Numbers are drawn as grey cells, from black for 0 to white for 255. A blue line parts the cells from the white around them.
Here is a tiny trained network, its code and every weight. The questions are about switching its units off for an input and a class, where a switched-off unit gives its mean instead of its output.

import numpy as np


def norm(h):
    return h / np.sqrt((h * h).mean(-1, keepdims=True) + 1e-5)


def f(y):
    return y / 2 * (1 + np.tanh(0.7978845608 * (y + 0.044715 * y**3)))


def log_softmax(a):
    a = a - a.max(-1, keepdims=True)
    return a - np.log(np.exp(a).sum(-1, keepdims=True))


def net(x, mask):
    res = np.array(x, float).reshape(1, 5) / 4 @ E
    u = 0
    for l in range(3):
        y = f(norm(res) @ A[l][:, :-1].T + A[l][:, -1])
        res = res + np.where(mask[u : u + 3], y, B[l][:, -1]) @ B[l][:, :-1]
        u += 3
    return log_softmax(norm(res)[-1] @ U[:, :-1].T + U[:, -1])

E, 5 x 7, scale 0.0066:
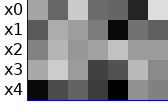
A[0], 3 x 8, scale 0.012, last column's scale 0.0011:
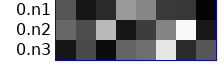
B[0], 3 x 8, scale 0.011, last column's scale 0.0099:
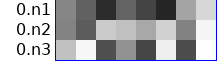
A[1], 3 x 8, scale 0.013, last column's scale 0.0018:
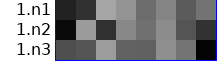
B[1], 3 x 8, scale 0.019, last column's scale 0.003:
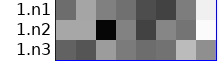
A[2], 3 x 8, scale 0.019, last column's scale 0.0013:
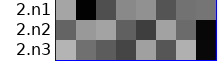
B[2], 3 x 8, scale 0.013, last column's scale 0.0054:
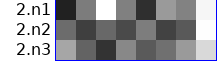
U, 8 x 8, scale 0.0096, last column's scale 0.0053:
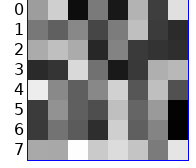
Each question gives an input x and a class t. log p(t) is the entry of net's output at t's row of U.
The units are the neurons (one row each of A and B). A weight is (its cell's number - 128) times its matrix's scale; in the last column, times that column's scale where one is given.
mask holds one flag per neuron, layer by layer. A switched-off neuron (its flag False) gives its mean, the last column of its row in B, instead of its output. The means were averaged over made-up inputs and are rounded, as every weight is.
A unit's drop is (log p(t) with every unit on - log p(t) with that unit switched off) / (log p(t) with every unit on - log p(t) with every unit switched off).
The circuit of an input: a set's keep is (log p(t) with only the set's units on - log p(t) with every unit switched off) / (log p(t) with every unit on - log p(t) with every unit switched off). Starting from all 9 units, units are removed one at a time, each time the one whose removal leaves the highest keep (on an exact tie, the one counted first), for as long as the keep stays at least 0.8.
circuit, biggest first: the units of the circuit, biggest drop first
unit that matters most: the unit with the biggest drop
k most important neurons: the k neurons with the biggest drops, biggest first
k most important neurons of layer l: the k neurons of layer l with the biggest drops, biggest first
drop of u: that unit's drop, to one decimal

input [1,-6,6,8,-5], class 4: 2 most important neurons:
0.n2, 0.n3
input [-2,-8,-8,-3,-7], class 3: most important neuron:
2.n1
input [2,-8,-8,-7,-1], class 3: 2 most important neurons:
2.n1, 0.n3
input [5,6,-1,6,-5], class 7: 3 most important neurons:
1.n1, 0.n3, 0.n1
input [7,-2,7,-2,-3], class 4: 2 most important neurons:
0.n1, 0.n2
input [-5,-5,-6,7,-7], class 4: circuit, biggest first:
0.n1, 0.n3, 2.n1
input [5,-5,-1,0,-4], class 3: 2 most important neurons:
0.n3, 0.n2
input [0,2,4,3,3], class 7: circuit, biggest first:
0.n2, 1.n2
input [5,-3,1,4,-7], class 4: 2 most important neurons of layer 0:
0.n2, 0.n3
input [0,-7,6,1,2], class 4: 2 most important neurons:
0.n1, 0.n2
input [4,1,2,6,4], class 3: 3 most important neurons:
0.n3, 1.n1, 2.n2
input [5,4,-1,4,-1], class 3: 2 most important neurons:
0.n3, 1.n1
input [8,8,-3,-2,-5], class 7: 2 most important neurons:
0.n1, 2.n1
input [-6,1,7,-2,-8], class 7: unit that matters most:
0.n1
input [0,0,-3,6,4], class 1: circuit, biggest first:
0.n2, 2.n2
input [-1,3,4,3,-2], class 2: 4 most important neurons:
0.n2, 0.n1, 0.n3, 1.n2
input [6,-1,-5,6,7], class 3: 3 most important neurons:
1.n1, 0.n3, 2.n2
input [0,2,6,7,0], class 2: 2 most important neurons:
0.n2, 2.n2
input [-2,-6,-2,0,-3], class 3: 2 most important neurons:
0.n3, 2.n1
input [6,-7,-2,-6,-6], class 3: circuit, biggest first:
2.n1
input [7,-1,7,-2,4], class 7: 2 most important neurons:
0.n2, 0.n1
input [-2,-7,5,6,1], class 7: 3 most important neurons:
0.n1, 1.n2, 2.n2
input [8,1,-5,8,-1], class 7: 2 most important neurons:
0.n2, 0.n1
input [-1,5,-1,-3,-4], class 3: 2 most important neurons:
0.n3, 2.n1
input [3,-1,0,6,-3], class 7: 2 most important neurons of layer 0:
0.n1, 0.n3
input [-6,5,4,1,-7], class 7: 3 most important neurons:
0.n1, 0.n3, 1.n2
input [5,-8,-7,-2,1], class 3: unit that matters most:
2.n1
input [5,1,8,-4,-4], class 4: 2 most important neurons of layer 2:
2.n1, 2.n3
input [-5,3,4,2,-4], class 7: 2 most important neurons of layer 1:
1.n1, 1.n2
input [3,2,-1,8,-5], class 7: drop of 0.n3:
0.4
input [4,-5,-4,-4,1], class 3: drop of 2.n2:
0.0
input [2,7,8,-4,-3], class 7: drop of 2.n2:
0.1
